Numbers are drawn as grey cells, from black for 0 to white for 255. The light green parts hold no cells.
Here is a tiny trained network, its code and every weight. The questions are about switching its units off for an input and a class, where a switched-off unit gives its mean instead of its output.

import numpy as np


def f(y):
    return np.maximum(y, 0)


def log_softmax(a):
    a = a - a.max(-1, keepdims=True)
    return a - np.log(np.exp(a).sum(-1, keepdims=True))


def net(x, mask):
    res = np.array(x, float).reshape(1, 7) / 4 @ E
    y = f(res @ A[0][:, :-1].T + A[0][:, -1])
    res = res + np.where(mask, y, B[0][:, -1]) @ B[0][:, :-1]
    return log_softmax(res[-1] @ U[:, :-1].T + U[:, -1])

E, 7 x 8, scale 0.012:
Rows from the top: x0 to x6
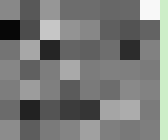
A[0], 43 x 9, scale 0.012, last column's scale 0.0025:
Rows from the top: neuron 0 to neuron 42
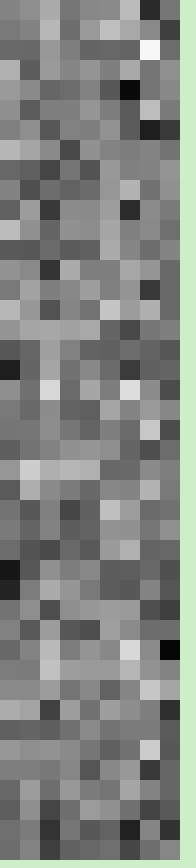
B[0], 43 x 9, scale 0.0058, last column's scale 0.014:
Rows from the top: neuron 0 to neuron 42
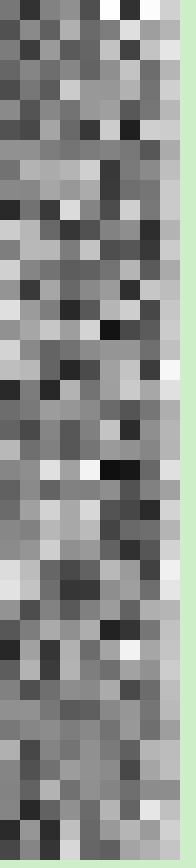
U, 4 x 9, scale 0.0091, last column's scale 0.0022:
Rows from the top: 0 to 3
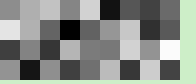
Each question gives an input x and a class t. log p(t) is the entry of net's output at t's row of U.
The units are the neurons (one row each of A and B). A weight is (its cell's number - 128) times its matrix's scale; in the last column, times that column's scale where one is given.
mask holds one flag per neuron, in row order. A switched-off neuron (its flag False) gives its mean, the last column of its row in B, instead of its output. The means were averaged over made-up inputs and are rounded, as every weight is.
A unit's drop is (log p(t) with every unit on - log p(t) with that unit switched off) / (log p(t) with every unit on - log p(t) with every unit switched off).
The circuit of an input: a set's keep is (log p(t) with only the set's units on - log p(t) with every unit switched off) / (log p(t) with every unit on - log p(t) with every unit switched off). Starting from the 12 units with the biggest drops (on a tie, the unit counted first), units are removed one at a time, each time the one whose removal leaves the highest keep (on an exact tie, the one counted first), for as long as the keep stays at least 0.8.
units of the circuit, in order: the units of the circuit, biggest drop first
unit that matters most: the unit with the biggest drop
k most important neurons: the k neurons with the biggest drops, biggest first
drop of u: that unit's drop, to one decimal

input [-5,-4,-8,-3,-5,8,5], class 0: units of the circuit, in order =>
neuron 25
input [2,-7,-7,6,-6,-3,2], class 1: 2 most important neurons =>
neuron 15; neuron 11
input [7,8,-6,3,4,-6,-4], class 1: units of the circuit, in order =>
neuron 29; neuron 18
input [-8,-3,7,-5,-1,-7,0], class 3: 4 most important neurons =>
neuron 6; neuron 40; neuron 14; neuron 30
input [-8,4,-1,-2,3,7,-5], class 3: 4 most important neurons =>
neuron 0; neuron 6; neuron 40; neuron 23
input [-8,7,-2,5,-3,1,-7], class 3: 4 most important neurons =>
neuron 0; neuron 6; neuron 14; neuron 38
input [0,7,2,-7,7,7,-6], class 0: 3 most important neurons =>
neuron 25; neuron 31; neuron 12
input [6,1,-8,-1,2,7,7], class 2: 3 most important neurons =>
neuron 19; neuron 32; neuron 23
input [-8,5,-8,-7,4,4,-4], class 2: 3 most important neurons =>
neuron 32; neuron 19; neuron 1
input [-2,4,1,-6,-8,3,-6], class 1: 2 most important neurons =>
neuron 23; neuron 18
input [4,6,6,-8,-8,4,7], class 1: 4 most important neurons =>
neuron 18; neuron 28; neuron 29; neuron 19
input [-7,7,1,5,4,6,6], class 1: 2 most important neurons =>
neuron 18; neuron 28
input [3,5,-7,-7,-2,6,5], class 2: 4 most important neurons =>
neuron 19; neuron 32; neuron 23; neuron 1
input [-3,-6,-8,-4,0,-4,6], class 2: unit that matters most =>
neuron 19
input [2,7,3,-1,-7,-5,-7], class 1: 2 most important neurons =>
neuron 18; neuron 29
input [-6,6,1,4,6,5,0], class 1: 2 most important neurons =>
neuron 18; neuron 28
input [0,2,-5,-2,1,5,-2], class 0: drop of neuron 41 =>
0.2
